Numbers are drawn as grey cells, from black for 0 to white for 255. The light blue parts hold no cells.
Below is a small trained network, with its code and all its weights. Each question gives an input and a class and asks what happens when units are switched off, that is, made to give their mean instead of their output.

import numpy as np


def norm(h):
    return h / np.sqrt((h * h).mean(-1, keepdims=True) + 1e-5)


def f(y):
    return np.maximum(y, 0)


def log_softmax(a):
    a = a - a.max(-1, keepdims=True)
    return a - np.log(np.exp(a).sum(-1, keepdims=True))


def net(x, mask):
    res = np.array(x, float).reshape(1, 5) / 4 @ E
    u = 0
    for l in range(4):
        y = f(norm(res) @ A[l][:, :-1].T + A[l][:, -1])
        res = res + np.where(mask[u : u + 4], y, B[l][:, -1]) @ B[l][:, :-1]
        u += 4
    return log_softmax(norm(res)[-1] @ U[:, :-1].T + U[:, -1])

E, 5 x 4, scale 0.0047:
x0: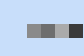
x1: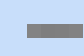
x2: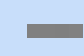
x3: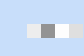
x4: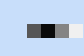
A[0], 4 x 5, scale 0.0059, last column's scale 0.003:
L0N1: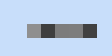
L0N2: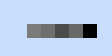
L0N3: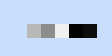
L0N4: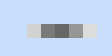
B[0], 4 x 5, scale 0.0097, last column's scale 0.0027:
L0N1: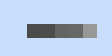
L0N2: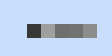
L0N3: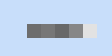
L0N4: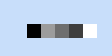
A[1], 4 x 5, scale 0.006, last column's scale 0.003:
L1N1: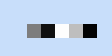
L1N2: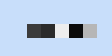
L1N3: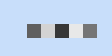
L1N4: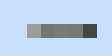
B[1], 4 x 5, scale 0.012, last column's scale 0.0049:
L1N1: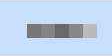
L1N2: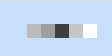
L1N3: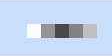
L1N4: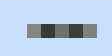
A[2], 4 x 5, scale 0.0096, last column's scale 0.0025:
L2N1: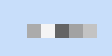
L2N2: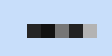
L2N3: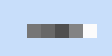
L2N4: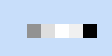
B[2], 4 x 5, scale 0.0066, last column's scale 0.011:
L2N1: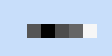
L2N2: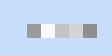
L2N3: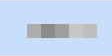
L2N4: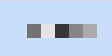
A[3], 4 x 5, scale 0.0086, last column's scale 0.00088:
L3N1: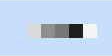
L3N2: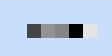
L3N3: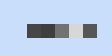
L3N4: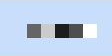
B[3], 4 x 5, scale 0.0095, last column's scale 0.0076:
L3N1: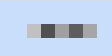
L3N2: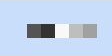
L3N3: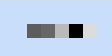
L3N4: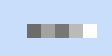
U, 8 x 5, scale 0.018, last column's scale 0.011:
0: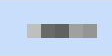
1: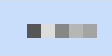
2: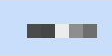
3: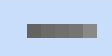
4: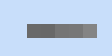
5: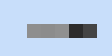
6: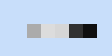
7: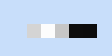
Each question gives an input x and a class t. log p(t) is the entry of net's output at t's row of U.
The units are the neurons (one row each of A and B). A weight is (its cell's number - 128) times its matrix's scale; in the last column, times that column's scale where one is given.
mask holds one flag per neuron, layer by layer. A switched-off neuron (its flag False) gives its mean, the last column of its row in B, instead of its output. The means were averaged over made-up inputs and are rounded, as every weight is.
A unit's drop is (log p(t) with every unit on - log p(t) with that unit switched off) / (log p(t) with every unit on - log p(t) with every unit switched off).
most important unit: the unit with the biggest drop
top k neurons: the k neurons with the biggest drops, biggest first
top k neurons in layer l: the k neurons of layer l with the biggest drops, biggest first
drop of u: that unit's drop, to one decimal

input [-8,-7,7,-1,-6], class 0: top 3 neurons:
L1N3, L3N3, L3N1
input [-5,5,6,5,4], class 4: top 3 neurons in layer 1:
L1N3, L1N2, L1N1
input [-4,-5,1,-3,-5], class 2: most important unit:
L1N2
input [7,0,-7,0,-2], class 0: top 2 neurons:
L1N2, L0N4
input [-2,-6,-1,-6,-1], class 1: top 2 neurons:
L1N2, L2N1
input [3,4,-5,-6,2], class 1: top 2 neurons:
L2N1, L1N3
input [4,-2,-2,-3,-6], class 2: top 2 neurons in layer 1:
L1N3, L1N1
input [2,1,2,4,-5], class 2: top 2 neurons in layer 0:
L0N3, L0N1
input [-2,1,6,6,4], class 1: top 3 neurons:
L2N4, L1N2, L2N1
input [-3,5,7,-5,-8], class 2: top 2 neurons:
L3N2, L1N2
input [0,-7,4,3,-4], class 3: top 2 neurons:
L2N1, L0N4
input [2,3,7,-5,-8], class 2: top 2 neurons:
L3N2, L1N3
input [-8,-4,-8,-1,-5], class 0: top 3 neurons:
L1N3, L3N3, L3N1
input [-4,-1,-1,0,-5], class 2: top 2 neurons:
L1N2, L3N2
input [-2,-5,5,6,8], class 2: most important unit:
L3N3
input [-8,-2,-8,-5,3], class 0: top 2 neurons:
L1N3, L0N4
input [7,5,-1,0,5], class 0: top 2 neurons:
L1N2, L2N1
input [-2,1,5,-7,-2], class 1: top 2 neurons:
L1N2, L2N2
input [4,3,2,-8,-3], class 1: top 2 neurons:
L1N3, L2N2
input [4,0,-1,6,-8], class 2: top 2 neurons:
L3N2, L1N3
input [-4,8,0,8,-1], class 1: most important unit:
L2N4
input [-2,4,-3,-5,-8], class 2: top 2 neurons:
L3N2, L1N2
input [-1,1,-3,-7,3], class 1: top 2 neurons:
L2N1, L2N2
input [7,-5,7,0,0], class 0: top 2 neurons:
L1N2, L0N4
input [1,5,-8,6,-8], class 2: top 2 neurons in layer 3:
L3N2, L3N1
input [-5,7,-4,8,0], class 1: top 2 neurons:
L2N4, L1N2
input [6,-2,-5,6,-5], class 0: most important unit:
L1N2
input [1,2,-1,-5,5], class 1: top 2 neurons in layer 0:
L0N1, L0N2
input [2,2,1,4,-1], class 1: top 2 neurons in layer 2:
L2N4, L2N3
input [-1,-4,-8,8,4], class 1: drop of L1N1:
0.0
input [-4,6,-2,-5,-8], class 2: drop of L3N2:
1.1
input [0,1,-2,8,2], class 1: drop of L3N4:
0.0
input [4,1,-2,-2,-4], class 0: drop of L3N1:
0.1
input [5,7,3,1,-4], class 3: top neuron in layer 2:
L2N1
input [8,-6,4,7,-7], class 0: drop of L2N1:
0.2
